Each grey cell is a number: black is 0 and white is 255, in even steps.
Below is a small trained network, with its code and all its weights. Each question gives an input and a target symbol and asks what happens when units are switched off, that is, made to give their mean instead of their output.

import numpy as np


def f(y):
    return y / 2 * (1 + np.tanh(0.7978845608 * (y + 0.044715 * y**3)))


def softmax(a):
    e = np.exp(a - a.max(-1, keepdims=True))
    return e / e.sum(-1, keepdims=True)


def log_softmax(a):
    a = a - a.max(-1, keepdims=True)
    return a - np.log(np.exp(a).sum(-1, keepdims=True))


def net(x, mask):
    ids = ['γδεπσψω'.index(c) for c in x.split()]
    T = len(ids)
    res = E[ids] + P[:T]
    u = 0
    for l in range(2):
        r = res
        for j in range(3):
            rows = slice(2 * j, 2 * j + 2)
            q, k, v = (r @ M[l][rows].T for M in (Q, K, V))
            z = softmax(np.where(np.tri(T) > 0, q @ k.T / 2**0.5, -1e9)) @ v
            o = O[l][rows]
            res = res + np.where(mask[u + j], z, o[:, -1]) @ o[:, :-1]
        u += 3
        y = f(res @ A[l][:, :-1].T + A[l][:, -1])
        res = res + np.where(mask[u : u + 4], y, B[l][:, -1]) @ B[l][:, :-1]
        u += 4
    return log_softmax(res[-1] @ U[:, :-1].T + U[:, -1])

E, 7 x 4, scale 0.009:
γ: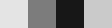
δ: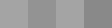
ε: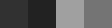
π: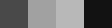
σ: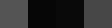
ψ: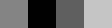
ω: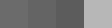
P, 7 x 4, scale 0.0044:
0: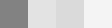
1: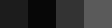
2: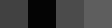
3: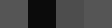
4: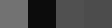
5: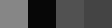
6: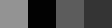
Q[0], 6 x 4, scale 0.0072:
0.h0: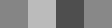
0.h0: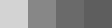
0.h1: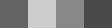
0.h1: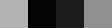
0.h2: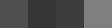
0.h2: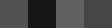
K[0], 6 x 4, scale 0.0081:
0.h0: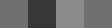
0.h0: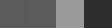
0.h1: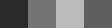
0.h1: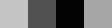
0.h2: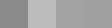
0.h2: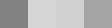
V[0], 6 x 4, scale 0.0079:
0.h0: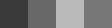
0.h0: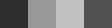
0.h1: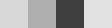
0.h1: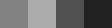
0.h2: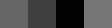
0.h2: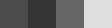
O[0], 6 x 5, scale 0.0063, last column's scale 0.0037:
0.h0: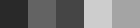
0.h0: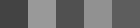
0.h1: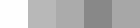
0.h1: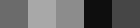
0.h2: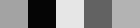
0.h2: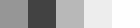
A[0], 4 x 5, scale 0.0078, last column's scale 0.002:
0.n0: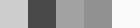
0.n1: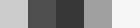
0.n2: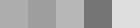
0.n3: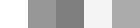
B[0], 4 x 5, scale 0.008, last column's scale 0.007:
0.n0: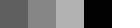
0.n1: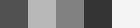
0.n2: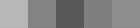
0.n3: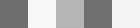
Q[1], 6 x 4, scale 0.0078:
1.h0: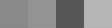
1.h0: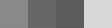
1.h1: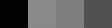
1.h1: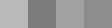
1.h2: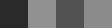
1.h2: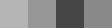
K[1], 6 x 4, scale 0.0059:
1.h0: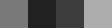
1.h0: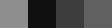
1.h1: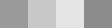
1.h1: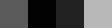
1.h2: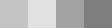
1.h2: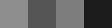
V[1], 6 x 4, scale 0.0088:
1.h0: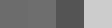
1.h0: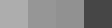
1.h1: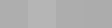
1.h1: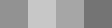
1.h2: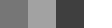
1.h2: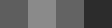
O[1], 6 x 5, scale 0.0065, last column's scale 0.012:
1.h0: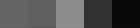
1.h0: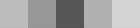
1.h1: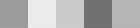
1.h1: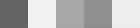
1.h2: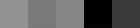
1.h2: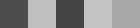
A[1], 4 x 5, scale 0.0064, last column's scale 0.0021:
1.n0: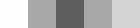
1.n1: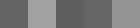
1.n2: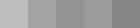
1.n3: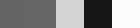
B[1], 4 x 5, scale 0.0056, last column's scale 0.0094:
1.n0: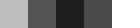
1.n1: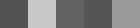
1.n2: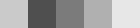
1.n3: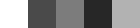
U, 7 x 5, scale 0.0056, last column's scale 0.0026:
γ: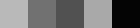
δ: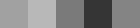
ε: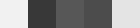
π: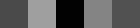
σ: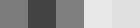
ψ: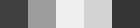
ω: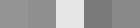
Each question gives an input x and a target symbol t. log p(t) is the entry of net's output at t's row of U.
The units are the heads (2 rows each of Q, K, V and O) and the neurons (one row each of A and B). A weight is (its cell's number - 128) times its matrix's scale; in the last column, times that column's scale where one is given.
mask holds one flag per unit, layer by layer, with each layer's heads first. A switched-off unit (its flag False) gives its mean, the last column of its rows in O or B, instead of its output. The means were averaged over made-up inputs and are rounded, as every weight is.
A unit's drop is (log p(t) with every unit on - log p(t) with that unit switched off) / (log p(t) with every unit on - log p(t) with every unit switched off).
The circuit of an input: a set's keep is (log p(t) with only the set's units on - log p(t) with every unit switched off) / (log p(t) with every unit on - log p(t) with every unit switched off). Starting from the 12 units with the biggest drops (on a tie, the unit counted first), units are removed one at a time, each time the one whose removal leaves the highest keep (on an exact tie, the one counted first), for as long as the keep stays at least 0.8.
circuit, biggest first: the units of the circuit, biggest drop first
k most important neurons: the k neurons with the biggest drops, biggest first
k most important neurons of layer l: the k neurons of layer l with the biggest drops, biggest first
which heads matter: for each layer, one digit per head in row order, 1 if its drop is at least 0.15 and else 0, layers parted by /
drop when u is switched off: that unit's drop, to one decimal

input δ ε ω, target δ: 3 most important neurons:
(0.n0, 1.n3, 0.n1)
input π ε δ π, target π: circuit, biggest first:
(0.h2, 0.h1, 1.h2)
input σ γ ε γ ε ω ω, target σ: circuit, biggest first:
(1.h2, 0.h2, 1.h1)
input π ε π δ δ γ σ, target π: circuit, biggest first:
(0.h2, 1.h2)
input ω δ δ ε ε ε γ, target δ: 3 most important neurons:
(0.n1, 0.n0, 0.n3)
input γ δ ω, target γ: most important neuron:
(1.n0)
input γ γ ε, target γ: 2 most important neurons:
(1.n0, 0.n3)
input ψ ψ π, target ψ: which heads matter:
010 / 010
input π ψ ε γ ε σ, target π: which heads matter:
001 / 000
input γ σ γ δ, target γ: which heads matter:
110 / 101
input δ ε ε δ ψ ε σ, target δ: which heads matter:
011 / 111
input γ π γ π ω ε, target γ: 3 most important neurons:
(0.n3, 1.n0, 0.n0)
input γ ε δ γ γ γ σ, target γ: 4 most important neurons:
(1.n0, 0.n3, 1.n2, 0.n0)
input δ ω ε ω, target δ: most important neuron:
(0.n0)
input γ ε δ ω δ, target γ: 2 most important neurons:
(0.n3, 1.n0)
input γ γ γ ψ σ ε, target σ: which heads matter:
100 / 101
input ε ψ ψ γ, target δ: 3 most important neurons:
(0.n1, 0.n3, 0.n0)
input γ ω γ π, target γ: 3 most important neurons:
(0.n0, 1.n0, 0.n1)
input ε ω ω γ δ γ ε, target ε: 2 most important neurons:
(0.n0, 0.n1)
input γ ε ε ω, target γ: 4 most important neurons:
(1.n0, 0.n3, 1.n2, 0.n0)
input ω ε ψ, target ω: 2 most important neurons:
(0.n3, 1.n0)
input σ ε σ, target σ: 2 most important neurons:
(1.n0, 0.n3)
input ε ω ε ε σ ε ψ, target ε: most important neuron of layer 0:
(0.n0)
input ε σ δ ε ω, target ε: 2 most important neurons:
(0.n0, 0.n3)
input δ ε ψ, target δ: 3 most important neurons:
(0.n0, 0.n1, 1.n3)
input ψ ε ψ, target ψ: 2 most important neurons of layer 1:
(1.n0, 1.n3)
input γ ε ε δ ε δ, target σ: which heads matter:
000 / 101
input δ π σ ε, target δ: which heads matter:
011 / 111
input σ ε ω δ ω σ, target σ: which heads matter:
001 / 011
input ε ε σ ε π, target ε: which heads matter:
000 / 111
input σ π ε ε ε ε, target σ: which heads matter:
001 / 010
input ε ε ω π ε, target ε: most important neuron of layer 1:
(1.n3)
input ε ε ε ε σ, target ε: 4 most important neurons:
(1.n3, 0.n0, 0.n3, 0.n1)
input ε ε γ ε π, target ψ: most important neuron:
(0.n3)
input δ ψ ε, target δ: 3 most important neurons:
(0.n0, 1.n3, 1.n2)
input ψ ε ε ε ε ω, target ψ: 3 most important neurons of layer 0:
(0.n3, 0.n0, 0.n1)
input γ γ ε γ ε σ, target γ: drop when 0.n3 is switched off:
0.3
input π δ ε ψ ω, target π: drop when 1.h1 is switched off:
0.3
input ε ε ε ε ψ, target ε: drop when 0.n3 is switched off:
0.1
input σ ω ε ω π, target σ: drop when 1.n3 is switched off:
0.0
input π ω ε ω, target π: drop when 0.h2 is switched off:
0.9
